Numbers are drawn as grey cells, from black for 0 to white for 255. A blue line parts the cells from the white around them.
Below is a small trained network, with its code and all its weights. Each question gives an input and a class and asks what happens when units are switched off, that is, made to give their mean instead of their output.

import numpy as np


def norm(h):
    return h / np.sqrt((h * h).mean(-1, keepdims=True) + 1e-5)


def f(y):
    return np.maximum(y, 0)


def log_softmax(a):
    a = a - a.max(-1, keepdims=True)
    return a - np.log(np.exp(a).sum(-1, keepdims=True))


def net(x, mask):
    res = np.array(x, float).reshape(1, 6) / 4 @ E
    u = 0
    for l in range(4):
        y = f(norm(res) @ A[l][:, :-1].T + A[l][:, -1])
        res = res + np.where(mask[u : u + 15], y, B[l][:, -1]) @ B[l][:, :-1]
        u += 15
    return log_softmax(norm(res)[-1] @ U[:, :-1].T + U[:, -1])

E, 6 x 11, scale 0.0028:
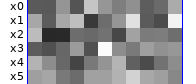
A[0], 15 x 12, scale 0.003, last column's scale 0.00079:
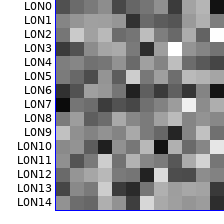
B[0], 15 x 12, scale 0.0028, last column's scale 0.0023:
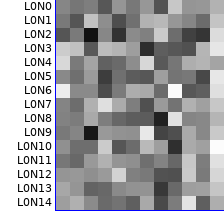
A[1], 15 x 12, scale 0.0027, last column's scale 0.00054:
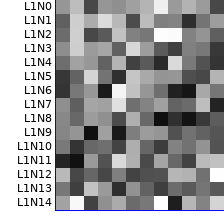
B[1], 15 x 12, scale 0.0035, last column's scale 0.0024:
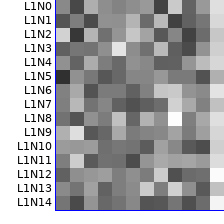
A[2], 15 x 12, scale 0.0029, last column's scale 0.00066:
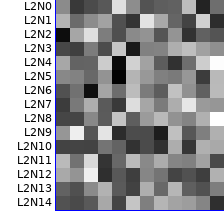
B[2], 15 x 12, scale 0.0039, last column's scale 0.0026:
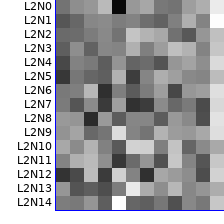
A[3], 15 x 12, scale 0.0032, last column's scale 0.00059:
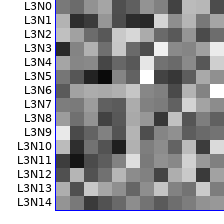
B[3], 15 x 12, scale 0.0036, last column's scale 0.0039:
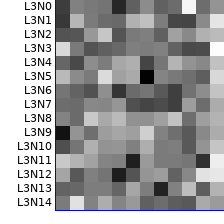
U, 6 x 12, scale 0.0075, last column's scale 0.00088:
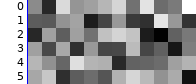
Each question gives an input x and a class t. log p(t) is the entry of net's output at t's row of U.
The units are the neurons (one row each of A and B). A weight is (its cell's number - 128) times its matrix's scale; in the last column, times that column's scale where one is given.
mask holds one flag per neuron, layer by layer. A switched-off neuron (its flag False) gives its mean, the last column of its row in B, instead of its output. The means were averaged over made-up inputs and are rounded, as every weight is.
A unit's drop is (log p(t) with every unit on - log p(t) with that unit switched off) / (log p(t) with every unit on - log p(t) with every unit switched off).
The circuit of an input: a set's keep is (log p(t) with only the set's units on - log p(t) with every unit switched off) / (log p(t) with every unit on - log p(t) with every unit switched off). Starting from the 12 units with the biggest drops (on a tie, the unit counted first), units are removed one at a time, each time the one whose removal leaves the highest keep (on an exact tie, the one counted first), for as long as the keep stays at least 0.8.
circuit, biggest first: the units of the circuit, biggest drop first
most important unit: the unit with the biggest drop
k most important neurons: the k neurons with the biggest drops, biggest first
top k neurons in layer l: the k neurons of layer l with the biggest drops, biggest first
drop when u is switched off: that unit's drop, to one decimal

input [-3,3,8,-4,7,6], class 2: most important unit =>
L3N1
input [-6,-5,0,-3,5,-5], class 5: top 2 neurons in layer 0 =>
(L0N10; L0N12)
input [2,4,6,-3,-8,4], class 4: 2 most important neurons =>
(L0N3; L0N12)
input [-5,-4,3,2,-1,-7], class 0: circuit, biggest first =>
(L1N8; L2N10)
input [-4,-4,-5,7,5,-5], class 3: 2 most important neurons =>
(L2N7; L2N6)
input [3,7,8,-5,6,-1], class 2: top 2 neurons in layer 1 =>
(L1N4; L1N14)
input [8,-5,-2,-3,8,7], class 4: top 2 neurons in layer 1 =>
(L1N8; L1N13)
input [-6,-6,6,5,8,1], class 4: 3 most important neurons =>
(L3N5; L1N9; L3N14)
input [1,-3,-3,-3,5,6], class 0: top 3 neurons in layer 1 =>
(L1N0; L1N14; L1N2)
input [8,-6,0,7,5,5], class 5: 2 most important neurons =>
(L1N6; L1N11)
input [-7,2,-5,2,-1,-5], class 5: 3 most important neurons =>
(L0N2; L2N9; L1N9)
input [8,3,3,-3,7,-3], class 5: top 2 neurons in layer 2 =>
(L2N3; L2N8)
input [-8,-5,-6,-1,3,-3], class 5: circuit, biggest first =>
(L0N2; L2N9; L3N12)
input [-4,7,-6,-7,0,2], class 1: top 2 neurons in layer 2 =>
(L2N1; L2N7)
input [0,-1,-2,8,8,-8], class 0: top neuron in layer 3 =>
(L3N8)
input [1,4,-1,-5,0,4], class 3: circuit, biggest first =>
(L2N12; L1N14)
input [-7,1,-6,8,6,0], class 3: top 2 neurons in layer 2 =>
(L2N7; L2N6)
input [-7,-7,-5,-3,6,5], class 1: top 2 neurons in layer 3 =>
(L3N2; L3N12)
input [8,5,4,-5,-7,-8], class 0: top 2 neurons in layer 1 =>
(L1N9; L1N13)
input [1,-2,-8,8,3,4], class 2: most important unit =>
L1N3
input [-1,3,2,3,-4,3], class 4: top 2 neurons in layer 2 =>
(L2N0; L2N1)
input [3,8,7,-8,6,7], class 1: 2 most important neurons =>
(L2N1; L3N13)
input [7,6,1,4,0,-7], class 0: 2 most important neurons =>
(L0N6; L2N10)
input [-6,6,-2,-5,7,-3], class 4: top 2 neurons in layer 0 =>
(L0N9; L0N2)
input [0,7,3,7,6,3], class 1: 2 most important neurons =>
(L0N11; L2N12)
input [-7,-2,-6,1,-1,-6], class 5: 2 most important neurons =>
(L0N2; L2N9)
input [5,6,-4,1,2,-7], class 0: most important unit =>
L0N6
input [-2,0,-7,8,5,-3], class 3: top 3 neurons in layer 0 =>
(L0N3; L0N11; L0N5)
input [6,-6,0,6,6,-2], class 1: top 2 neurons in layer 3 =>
(L3N12; L3N2)
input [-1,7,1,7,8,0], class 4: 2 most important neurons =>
(L3N5; L0N9)
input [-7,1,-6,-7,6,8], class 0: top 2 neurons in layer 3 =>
(L3N4; L3N2)
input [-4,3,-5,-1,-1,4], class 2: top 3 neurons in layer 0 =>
(L0N2; L0N6; L0N0)
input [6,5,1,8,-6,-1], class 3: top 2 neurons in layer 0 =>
(L0N5; L0N10)
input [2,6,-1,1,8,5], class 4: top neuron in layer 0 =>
(L0N9)
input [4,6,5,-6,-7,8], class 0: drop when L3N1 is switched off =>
0.1
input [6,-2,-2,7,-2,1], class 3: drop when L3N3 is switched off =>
0.1
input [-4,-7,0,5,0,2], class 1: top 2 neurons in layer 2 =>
(L2N0; L2N12)
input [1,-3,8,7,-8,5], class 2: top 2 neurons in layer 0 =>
(L0N3; L0N5)
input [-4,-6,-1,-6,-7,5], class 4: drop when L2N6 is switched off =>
0.2
